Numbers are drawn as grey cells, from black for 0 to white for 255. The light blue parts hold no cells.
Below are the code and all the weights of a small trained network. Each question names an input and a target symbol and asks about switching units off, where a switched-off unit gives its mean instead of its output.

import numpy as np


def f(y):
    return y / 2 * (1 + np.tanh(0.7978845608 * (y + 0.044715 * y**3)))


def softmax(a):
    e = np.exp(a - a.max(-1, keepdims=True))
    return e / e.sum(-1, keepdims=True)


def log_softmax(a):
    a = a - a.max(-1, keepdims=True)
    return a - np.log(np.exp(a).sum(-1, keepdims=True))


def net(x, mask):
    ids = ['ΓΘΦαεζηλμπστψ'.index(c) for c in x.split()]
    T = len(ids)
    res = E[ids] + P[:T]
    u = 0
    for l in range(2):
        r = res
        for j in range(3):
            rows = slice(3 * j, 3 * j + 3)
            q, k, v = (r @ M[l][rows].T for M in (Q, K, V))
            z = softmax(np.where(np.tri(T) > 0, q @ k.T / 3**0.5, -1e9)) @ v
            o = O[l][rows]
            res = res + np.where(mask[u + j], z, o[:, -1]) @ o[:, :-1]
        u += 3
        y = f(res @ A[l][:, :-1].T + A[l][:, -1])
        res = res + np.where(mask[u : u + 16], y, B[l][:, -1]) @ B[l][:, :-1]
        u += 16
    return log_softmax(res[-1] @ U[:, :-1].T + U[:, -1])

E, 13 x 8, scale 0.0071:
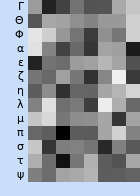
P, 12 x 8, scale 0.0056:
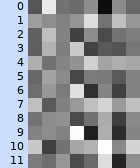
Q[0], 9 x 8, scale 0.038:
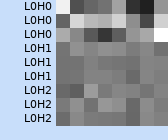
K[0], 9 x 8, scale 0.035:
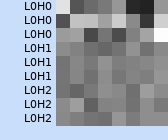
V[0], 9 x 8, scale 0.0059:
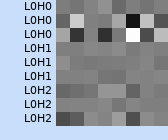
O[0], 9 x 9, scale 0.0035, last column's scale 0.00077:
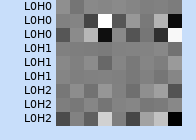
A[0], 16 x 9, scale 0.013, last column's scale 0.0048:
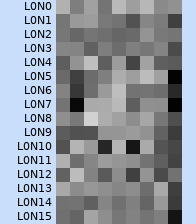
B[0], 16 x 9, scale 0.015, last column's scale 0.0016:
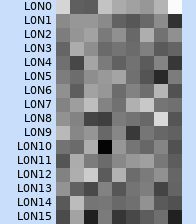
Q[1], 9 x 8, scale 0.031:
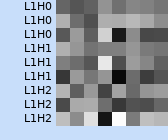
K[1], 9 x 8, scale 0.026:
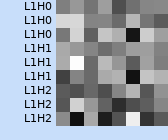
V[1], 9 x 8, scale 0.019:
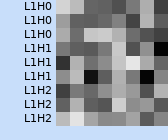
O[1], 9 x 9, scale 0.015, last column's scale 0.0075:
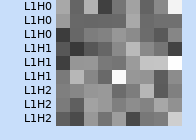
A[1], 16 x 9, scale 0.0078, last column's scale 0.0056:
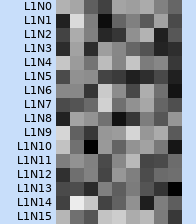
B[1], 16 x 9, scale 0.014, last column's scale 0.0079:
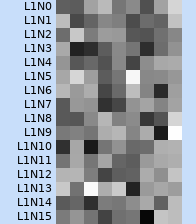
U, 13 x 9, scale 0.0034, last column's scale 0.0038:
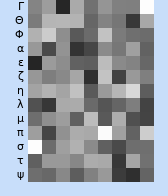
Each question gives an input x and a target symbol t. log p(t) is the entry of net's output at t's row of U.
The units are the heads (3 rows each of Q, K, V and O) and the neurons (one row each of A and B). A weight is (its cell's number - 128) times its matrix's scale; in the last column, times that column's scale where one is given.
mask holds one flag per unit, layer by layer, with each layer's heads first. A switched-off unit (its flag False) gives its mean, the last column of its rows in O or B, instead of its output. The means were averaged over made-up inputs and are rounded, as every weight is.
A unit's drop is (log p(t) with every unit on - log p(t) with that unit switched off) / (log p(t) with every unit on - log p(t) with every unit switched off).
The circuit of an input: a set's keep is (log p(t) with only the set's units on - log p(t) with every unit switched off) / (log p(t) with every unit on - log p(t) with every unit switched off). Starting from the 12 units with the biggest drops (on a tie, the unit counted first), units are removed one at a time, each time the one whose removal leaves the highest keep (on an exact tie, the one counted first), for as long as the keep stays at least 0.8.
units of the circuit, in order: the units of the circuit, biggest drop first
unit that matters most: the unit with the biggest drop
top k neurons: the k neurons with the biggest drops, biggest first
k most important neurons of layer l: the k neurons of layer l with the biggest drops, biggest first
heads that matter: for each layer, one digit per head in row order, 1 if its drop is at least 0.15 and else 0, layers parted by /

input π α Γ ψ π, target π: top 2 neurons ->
L1N9; L0N11
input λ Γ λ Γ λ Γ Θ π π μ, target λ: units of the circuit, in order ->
L1H2; L0N12; L0N13
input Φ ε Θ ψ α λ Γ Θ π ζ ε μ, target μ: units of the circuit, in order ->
L0H0; L1H1; L1H2; L1H0
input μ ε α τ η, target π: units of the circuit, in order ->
L1H0; L1N9; L1H1
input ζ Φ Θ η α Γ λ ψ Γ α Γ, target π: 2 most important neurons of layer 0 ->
L0N0; L0N11
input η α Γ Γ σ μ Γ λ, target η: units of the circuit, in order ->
L1H1; L0N0
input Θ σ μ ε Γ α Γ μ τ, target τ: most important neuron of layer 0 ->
L0N10
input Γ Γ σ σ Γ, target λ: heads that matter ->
000 / 110
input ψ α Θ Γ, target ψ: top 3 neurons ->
L0N0; L1N3; L0N14
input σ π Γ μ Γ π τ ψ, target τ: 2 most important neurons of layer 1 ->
L1N15; L1N0
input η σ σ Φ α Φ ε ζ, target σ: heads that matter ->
000 / 010
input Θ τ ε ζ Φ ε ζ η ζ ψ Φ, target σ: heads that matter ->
000 / 010
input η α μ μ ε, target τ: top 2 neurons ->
L1N15; L0N0
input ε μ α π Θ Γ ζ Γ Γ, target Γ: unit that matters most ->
L0H0
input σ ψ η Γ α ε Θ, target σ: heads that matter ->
100 / 110
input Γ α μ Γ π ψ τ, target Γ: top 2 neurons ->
L0N0; L1N10
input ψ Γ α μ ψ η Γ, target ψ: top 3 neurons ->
L0N0; L1N3; L1N6
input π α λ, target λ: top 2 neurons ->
L0N12; L1N8
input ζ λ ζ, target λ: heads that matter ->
100 / 011
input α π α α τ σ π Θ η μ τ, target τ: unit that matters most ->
L1H1
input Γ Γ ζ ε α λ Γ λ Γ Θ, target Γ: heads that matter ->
100 / 111
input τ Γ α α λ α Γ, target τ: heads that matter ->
100 / 010
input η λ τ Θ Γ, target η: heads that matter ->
000 / 010
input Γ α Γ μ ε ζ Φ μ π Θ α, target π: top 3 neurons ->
L1N9; L0N11; L0N0
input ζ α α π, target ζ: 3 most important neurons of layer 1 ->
L1N5; L1N8; L1N9
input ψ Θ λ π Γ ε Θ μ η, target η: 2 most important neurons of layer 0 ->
L0N10; L0N0
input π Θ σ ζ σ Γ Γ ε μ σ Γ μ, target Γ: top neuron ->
L1N14
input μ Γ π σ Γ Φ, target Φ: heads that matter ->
100 / 011
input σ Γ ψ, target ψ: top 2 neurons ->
L1N3; L0N10
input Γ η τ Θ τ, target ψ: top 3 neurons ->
L0N6; L1N3; L1N15
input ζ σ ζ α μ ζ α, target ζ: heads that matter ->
100 / 010
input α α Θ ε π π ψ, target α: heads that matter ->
100 / 101
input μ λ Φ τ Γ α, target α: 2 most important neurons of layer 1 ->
L1N12; L1N9
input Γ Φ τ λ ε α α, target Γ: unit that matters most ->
L0H0
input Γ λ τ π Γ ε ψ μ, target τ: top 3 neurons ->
L1N15; L0N0; L0N13
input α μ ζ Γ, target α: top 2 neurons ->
L0N12; L1N12
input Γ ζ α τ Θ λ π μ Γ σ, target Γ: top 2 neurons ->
L1N10; L0N0
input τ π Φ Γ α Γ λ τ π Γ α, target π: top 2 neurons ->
L1N9; L0N11
